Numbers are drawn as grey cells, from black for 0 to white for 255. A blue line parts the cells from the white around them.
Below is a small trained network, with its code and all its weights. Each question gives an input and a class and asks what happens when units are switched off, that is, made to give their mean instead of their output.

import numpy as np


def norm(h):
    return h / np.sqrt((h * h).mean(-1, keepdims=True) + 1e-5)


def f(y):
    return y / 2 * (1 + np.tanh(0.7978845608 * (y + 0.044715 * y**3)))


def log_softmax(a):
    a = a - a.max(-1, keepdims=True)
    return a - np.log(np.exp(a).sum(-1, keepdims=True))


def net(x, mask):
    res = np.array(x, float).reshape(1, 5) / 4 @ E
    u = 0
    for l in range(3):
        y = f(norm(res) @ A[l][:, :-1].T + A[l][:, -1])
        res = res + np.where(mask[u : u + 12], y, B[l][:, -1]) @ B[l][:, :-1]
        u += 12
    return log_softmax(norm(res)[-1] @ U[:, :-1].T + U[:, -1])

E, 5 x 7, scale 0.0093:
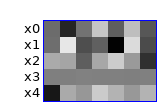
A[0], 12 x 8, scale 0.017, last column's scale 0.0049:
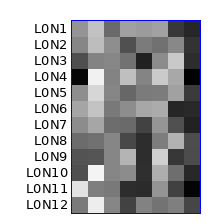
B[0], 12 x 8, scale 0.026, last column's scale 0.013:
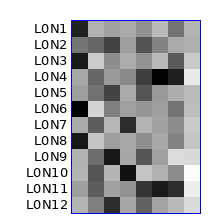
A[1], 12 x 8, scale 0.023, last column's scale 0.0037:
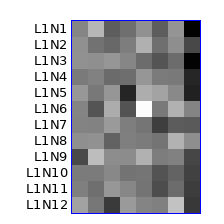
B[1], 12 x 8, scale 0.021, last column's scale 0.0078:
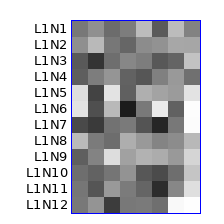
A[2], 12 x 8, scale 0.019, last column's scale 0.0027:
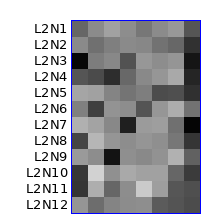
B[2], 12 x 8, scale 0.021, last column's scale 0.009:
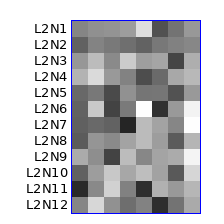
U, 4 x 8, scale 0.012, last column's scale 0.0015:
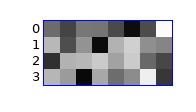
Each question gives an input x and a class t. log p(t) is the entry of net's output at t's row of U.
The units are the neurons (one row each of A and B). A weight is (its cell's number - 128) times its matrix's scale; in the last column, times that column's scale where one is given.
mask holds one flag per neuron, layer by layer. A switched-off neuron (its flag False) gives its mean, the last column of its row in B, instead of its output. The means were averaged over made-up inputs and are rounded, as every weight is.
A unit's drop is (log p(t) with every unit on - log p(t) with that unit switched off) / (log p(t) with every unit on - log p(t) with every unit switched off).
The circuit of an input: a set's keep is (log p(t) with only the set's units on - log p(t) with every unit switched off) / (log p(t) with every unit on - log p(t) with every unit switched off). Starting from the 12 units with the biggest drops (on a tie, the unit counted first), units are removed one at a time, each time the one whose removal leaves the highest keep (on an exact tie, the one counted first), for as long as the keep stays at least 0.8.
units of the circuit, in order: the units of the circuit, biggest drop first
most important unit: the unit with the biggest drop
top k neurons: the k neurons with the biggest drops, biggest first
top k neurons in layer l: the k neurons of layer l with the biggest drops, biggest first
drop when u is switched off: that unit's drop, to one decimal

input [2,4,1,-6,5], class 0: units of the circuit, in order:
[L0N4]
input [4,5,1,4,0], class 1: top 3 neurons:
[L0N10 L0N7 L0N12]
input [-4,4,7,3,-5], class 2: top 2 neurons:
[L0N6 L0N1]
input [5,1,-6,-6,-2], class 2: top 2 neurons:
[L0N3 L0N8]
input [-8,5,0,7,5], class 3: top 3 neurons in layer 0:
[L0N12 L0N5 L0N11]
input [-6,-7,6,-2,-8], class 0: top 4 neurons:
[L0N10 L0N9 L0N7 L0N12]
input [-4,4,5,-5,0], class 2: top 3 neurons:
[L0N6 L0N1 L0N9]
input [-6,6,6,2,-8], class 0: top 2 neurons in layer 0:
[L0N11 L0N9]
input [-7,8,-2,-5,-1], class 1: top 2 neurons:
[L0N10 L0N7]
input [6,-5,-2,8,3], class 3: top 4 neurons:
[L0N10 L0N4 L0N7 L0N11]
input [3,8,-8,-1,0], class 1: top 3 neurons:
[L0N10 L0N7 L0N6]
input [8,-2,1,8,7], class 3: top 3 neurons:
[L0N9 L0N11 L1N12]
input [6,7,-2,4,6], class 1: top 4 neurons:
[L0N10 L0N11 L0N9 L0N12]
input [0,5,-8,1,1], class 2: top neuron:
[L0N3]
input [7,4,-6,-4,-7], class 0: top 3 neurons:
[L0N11 L0N12 L0N5]
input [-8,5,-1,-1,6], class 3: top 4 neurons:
[L0N12 L0N5 L0N11 L0N2]
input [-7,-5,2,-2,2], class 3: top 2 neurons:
[L0N10 L0N7]
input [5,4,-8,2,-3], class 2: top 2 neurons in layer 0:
[L0N3 L0N8]
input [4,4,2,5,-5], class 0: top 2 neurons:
[L0N11 L0N12]
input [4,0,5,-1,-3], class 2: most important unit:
L0N6
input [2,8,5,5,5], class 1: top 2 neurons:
[L0N10 L0N11]
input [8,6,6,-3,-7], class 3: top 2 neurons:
[L0N9 L0N4]
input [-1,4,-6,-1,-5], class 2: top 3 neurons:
[L0N8 L0N3 L0N4]
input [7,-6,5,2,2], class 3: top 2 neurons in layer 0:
[L0N10 L0N4]
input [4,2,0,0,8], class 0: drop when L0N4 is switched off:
1.1
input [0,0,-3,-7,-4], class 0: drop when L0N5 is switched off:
0.0
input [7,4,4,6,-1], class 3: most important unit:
L0N9
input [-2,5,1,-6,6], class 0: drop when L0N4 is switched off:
1.1
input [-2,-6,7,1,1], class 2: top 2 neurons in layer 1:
[L1N9 L1N5]
